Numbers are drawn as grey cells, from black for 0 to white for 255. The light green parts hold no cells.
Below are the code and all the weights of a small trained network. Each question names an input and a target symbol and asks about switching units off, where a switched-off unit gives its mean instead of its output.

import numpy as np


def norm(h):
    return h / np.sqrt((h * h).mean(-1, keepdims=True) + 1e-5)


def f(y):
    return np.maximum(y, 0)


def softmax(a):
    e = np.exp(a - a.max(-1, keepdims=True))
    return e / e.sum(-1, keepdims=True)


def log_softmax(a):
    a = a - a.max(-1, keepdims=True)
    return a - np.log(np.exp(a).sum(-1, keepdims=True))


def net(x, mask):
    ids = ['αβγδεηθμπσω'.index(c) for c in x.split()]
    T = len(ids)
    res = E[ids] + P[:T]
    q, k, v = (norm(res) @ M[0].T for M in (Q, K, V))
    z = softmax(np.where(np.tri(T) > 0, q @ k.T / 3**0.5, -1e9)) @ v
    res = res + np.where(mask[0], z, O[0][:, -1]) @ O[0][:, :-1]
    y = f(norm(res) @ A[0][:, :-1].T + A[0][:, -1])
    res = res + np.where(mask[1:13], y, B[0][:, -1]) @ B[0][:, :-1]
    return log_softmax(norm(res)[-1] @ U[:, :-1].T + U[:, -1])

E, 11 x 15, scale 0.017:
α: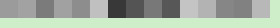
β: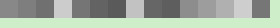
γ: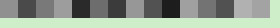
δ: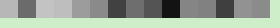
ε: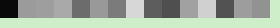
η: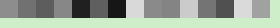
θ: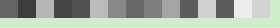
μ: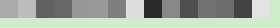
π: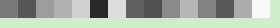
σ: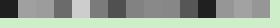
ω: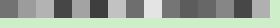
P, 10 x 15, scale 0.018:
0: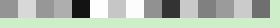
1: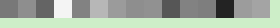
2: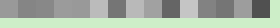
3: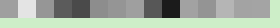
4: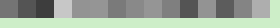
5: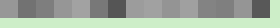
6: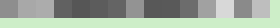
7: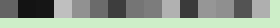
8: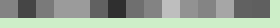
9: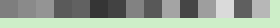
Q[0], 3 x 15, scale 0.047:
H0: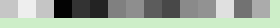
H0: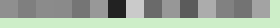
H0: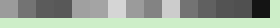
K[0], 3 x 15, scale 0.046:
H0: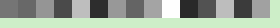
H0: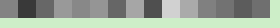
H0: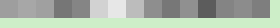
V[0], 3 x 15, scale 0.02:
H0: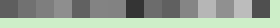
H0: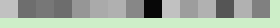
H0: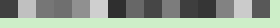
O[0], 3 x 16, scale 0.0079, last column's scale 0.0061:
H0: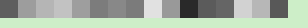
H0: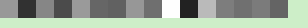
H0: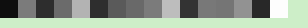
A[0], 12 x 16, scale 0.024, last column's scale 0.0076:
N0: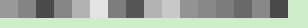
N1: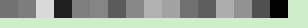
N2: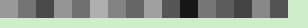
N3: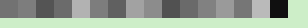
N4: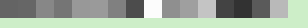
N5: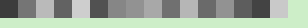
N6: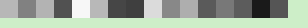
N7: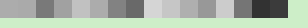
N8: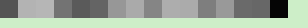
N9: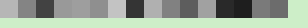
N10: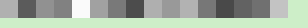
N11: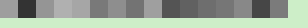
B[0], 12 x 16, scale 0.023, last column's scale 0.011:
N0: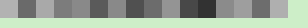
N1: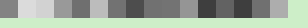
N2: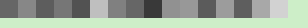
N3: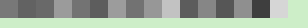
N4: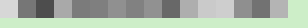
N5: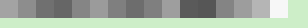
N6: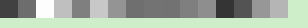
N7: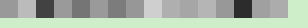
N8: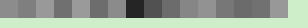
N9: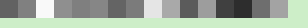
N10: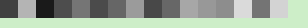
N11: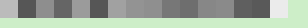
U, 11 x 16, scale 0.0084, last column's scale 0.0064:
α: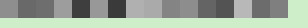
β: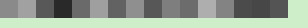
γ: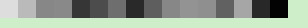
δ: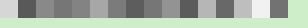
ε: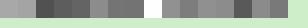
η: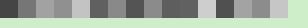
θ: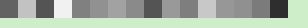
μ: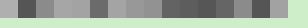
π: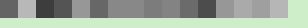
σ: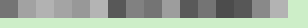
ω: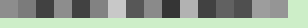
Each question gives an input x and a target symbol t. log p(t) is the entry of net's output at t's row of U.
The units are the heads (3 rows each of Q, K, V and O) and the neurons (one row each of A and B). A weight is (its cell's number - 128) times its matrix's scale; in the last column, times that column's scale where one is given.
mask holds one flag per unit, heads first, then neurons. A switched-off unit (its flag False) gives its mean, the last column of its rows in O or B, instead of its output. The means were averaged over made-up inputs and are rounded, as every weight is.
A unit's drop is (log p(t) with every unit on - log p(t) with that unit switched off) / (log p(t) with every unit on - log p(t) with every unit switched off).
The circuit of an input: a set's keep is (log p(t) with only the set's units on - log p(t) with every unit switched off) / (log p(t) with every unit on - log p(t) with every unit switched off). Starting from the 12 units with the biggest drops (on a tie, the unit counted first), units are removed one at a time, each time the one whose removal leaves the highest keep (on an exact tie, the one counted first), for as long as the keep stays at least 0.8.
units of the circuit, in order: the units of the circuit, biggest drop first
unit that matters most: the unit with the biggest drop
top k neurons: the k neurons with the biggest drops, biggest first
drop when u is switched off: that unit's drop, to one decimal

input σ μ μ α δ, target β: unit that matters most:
N2
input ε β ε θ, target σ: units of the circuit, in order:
[N1, H0]
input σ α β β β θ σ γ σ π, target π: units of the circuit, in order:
[H0, N5]
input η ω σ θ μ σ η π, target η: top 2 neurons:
[N9, N10]
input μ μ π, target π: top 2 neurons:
[N10, N5]
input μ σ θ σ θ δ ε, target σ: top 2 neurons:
[N1, N10]
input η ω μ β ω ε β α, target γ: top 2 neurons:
[N0, N4]
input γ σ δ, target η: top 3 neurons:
[N6, N10, N11]
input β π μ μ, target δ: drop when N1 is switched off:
0.1
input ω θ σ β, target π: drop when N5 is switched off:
0.2
